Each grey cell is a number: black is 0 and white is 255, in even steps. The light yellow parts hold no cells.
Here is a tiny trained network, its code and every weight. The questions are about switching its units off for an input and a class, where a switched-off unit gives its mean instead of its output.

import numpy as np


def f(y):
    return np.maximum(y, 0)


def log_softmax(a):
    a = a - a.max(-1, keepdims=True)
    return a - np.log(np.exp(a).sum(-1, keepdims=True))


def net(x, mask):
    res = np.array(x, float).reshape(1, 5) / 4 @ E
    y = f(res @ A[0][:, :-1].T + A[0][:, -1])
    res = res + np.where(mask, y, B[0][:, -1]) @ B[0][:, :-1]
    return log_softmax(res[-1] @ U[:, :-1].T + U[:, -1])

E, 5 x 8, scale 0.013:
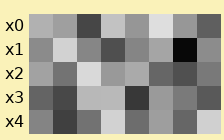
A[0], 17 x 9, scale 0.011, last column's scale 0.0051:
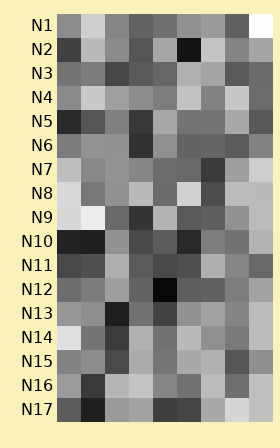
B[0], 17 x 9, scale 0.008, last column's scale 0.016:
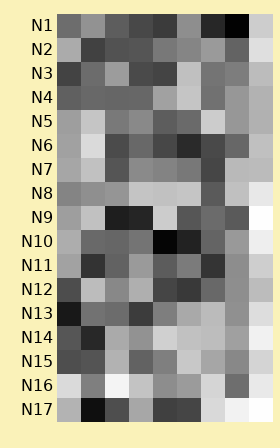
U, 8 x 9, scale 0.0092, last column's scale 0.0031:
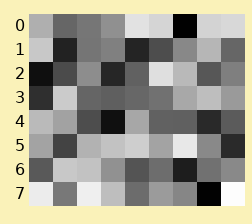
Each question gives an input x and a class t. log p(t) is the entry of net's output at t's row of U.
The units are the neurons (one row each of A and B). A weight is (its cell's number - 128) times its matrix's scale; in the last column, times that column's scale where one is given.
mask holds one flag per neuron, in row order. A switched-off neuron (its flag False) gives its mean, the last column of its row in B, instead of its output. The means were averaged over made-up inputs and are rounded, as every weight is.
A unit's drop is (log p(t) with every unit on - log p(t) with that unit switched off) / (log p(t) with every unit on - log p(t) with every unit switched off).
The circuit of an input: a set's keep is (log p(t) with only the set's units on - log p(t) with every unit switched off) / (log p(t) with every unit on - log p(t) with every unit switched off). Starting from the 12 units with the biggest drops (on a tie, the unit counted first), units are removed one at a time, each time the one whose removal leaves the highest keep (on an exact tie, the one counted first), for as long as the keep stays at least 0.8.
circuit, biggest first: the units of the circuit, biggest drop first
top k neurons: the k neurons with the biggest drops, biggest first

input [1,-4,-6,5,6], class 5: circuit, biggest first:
N16; N14
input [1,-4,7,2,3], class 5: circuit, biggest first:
N16
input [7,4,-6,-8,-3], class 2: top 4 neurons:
N13; N14; N3; N15
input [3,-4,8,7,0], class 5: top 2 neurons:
N1; N17
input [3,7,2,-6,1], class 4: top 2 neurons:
N9; N1
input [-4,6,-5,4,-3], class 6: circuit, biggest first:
N12; N17
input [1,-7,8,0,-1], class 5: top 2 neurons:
N16; N1
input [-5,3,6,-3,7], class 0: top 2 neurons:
N8; N7
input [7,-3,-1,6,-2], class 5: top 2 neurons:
N16; N14
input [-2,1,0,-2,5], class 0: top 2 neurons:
N10; N2
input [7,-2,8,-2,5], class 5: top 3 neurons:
N16; N14; N9
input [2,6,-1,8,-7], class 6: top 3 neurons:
N12; N2; N9
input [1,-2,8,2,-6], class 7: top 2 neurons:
N16; N9
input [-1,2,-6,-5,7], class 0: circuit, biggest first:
N10
